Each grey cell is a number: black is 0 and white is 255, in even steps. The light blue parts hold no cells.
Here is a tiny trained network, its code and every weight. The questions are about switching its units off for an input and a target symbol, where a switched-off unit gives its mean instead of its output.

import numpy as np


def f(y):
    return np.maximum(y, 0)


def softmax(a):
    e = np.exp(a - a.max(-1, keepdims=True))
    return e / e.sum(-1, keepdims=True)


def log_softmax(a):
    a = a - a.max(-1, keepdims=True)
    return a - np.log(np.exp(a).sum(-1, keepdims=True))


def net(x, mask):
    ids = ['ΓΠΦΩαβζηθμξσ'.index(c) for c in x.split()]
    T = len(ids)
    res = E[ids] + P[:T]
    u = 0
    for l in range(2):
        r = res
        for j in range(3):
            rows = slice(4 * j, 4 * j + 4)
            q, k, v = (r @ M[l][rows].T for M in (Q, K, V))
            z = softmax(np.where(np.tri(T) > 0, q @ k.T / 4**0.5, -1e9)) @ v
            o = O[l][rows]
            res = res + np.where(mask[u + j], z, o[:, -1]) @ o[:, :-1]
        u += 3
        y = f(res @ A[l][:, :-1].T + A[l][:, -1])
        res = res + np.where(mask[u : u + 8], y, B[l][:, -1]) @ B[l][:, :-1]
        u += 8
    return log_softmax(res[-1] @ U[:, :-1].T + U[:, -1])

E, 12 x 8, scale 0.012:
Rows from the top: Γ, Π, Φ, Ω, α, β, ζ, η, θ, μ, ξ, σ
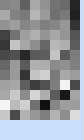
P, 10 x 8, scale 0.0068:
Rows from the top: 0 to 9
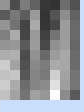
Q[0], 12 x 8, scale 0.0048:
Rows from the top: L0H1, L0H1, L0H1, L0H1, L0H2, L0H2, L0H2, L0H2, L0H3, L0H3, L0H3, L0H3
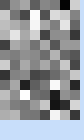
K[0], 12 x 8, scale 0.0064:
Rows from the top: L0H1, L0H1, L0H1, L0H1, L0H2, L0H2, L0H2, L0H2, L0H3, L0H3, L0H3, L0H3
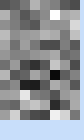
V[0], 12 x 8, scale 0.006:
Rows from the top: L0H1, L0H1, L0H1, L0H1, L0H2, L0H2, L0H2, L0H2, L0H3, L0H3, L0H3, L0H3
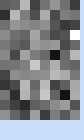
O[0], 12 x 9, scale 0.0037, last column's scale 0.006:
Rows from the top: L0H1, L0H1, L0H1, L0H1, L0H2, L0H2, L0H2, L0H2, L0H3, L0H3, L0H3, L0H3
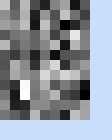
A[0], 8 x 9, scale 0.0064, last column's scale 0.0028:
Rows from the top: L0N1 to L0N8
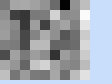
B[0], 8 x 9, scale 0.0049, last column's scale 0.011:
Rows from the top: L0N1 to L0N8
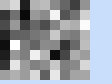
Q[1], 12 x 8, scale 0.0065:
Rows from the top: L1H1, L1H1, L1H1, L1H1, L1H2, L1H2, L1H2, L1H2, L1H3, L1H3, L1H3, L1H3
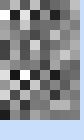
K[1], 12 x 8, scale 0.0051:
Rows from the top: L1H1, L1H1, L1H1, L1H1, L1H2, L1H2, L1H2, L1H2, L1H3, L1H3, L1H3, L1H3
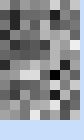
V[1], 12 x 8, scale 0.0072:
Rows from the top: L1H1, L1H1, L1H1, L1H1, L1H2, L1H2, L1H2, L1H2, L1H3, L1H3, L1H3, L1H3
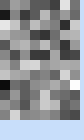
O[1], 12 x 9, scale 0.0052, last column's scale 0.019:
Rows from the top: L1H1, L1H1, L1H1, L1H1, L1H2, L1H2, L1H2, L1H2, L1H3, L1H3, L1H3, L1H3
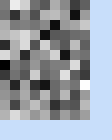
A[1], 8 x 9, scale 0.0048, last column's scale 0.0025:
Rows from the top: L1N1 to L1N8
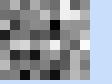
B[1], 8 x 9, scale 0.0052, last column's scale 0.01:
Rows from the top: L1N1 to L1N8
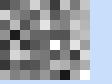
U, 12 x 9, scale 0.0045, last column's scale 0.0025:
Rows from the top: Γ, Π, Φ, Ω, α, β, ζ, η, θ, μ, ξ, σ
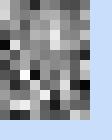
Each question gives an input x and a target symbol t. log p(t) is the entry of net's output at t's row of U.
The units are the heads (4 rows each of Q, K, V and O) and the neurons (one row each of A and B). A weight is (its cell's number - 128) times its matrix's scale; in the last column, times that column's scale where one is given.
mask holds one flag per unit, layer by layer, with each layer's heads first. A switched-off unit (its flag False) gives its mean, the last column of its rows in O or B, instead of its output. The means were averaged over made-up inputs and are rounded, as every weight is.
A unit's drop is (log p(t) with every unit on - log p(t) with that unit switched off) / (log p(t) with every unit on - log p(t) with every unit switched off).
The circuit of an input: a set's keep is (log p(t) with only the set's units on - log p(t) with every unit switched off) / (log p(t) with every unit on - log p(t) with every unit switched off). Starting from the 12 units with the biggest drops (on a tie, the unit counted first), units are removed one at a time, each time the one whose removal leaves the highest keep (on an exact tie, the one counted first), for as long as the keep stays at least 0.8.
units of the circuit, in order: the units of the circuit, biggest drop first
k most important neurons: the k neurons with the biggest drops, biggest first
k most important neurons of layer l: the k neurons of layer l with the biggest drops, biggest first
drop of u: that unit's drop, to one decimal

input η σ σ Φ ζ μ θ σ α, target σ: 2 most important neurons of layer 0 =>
[L0N8; L0N2]
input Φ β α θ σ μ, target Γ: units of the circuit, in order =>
[L1H2; L0N2; L0H3]
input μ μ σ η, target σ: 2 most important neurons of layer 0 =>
[L0N6; L0N8]
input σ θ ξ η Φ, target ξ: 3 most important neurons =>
[L0N8; L0N6; L0N4]
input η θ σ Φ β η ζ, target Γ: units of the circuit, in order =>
[L1H2; L1H3; L0N2]
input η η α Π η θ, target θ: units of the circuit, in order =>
[L0H3; L1H2; L0N3; L1N1]
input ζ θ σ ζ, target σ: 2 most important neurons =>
[L0N8; L0N6]
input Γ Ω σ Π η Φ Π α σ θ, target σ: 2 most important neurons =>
[L0N8; L1N8]
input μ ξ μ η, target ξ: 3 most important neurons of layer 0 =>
[L0N8; L0N6; L0N2]
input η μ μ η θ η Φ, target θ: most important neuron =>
[L0N3]
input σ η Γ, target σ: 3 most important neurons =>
[L0N8; L0N6; L1N4]
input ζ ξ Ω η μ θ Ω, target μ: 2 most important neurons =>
[L0N1; L0N8]
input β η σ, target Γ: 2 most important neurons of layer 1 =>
[L1N6; L1N1]
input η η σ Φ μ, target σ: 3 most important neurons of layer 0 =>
[L0N2; L0N8; L0N6]
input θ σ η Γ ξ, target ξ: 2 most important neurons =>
[L0N4; L0N8]
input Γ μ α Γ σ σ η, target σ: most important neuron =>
[L0N8]
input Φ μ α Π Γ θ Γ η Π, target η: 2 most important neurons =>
[L0N7; L0N4]
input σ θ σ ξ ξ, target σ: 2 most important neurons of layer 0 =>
[L0N7; L0N5]
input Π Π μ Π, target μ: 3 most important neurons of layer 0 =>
[L0N1; L0N3; L0N8]
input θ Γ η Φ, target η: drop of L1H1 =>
0.2
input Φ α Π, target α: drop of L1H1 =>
0.6
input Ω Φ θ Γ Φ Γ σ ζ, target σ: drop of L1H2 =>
0.3
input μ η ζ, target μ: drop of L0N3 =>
0.2
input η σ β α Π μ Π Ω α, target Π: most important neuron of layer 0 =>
[L0N1]
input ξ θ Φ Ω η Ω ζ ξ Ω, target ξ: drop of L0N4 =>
0.1
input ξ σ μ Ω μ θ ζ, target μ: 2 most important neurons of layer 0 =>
[L0N1; L0N8]
